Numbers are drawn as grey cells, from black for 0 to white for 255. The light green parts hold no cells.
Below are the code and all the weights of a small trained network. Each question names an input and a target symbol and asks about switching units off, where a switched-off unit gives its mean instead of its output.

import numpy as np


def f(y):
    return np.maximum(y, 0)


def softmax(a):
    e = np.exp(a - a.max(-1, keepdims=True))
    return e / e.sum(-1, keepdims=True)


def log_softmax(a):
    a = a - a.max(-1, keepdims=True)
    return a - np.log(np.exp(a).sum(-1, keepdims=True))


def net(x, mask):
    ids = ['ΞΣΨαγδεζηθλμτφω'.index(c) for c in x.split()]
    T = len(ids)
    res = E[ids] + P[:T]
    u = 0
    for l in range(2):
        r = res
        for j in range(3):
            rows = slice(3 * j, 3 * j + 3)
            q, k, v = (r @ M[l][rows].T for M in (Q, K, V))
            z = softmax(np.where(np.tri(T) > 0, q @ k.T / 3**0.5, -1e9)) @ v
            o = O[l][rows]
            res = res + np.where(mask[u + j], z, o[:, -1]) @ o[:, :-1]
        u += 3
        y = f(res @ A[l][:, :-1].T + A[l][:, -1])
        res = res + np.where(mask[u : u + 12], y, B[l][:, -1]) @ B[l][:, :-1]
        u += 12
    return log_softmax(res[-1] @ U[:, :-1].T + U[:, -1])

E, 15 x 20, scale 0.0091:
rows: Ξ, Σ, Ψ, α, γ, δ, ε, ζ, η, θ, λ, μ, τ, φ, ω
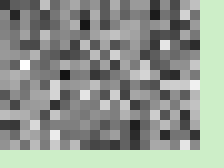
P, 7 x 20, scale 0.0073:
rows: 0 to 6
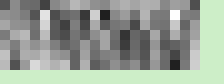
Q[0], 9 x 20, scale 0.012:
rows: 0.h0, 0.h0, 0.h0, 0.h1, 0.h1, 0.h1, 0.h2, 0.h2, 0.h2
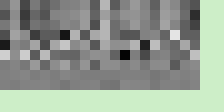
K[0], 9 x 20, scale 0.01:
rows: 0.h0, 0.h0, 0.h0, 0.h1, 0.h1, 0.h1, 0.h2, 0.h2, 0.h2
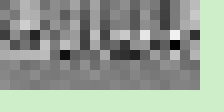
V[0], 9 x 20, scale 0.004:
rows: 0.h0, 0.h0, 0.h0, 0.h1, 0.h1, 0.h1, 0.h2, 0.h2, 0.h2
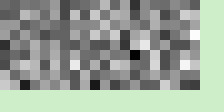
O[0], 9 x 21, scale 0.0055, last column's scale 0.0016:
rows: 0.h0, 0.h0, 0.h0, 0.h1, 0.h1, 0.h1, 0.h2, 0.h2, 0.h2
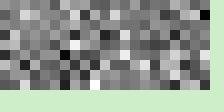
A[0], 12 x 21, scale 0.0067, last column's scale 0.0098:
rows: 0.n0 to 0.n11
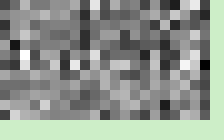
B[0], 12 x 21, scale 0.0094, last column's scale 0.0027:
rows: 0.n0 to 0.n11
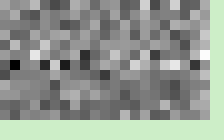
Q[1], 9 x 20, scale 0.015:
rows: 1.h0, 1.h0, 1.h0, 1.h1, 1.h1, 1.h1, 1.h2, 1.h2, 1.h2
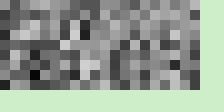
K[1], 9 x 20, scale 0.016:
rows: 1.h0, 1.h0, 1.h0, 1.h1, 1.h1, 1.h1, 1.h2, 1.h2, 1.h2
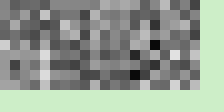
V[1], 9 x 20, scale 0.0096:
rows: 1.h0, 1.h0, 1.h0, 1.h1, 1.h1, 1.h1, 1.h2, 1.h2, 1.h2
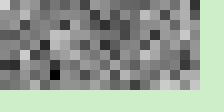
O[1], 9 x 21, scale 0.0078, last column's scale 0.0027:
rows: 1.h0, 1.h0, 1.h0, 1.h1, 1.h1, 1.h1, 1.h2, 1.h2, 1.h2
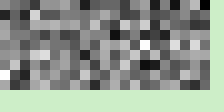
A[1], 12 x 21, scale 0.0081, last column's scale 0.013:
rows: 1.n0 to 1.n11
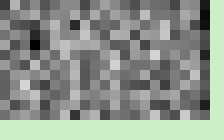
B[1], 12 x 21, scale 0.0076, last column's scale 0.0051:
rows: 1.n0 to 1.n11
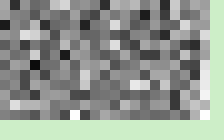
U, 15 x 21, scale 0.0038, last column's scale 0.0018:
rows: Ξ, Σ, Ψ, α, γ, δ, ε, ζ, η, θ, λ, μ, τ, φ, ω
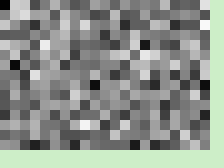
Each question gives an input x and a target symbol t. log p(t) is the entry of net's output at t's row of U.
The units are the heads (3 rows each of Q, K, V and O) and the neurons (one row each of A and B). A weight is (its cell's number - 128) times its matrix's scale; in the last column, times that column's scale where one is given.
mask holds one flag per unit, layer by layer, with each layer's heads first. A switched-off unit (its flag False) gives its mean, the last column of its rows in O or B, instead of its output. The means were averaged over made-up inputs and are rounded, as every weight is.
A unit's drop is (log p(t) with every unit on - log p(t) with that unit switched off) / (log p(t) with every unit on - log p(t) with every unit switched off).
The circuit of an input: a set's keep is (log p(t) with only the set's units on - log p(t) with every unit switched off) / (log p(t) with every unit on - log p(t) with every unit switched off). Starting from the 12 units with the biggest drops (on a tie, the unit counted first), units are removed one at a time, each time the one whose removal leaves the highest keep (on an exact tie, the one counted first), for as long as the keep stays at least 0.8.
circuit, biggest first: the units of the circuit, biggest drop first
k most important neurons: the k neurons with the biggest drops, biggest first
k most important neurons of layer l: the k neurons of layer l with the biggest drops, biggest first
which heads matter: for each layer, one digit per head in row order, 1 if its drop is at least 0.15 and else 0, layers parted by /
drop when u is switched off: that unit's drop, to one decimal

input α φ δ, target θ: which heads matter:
001 / 111
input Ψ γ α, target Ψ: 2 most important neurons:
(0.n5, 1.n4)
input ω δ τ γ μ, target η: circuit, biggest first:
(0.h0, 0.n5, 1.h2)
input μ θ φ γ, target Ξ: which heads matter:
000 / 001
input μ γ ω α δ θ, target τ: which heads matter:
110 / 100
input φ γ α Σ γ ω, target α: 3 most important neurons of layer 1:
(1.n0, 1.n7, 1.n8)
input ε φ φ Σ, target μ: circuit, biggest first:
(1.h0, 1.h1)
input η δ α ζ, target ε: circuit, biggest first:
(1.h2)
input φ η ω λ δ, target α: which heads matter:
100 / 101
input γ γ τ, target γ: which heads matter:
111 / 110
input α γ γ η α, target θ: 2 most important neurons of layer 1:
(1.n8, 1.n11)
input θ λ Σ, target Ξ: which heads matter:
001 / 001
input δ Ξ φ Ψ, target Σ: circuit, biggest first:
(1.h1, 1.n3, 0.n3, 1.h0)
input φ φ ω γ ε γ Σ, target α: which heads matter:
101 / 101
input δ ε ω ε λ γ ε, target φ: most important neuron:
(1.n2)
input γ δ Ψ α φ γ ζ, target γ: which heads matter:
111 / 110
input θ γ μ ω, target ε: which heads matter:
100 / 001
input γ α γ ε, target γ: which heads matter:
110 / 110
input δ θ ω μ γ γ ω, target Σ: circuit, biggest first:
(0.h2, 1.h1, 1.n3)
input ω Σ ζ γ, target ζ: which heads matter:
010 / 100
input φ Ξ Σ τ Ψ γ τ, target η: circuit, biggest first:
(0.h0, 1.h2, 0.n5)
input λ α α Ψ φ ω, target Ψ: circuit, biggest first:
(1.h2, 1.n6, 1.h1)
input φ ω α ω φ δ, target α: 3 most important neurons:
(1.n0, 1.n7, 1.n8)
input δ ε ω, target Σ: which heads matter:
101 / 010
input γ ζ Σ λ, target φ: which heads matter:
100 / 011
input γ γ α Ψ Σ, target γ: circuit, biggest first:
(0.h2, 1.h1, 1.h0)
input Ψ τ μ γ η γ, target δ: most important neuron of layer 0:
(0.n5)
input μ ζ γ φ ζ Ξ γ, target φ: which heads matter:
101 / 111
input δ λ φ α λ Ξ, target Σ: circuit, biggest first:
(1.h1, 1.n3, 1.h0)
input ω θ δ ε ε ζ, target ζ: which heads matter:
001 / 100
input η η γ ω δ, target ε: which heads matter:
000 / 001
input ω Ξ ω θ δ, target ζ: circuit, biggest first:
(1.h0)
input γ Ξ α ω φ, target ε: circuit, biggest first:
(0.h0, 1.h2, 0.h1)
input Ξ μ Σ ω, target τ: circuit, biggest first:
(1.h0)
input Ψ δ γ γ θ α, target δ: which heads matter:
101 / 010
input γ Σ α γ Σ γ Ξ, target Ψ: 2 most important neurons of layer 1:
(1.n7, 1.n6)
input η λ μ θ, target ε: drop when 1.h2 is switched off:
1.0
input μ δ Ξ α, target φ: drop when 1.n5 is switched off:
0.5
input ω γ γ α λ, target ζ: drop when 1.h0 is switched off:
1.0
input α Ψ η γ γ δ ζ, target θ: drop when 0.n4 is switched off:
0.0
